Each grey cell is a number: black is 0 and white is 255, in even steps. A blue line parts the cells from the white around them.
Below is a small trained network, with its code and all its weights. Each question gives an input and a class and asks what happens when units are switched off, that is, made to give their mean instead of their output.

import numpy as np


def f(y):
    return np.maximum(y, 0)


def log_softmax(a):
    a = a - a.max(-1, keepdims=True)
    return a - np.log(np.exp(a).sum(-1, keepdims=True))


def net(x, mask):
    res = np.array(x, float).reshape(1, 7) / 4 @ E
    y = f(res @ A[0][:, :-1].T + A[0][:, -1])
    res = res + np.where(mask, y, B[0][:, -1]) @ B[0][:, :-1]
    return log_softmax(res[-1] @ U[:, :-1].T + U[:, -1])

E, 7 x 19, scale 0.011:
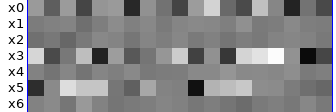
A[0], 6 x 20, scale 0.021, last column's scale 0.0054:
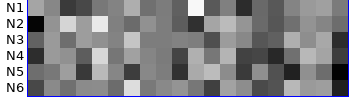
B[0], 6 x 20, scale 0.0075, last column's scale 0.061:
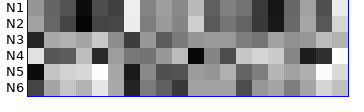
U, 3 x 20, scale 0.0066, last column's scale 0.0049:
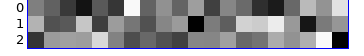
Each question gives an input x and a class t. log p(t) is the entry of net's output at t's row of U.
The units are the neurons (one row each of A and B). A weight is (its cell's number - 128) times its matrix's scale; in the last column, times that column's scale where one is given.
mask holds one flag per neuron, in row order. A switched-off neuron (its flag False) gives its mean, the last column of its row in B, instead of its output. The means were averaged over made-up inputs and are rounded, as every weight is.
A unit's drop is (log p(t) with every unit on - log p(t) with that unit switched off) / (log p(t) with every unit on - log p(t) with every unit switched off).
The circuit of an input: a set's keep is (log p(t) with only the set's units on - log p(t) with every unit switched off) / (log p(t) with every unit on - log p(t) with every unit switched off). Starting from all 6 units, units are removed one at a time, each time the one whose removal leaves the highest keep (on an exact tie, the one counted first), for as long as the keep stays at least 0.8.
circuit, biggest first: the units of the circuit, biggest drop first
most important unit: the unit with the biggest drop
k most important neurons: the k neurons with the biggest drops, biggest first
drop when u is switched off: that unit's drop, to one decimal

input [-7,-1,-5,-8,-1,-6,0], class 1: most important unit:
N4
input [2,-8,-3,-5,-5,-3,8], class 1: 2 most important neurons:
[N4, N2]
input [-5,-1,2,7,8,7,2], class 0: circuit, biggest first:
[N4, N5]
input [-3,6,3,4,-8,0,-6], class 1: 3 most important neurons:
[N1, N2, N5]
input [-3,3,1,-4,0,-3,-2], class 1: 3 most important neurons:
[N4, N2, N5]
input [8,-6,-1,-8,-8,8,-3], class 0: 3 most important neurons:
[N2, N6, N3]
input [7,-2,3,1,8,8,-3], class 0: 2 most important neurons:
[N2, N6]
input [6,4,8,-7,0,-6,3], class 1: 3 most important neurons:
[N4, N2, N5]
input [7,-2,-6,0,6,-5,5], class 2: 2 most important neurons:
[N5, N2]
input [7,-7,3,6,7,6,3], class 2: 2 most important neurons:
[N4, N1]
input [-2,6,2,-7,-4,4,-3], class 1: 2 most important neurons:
[N4, N1]
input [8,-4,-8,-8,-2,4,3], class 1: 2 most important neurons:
[N4, N6]
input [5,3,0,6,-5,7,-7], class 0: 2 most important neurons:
[N4, N5]
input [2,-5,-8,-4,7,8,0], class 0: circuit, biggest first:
[N2]
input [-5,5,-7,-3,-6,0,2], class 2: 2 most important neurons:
[N6, N3]
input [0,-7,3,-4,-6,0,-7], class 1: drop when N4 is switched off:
1.5
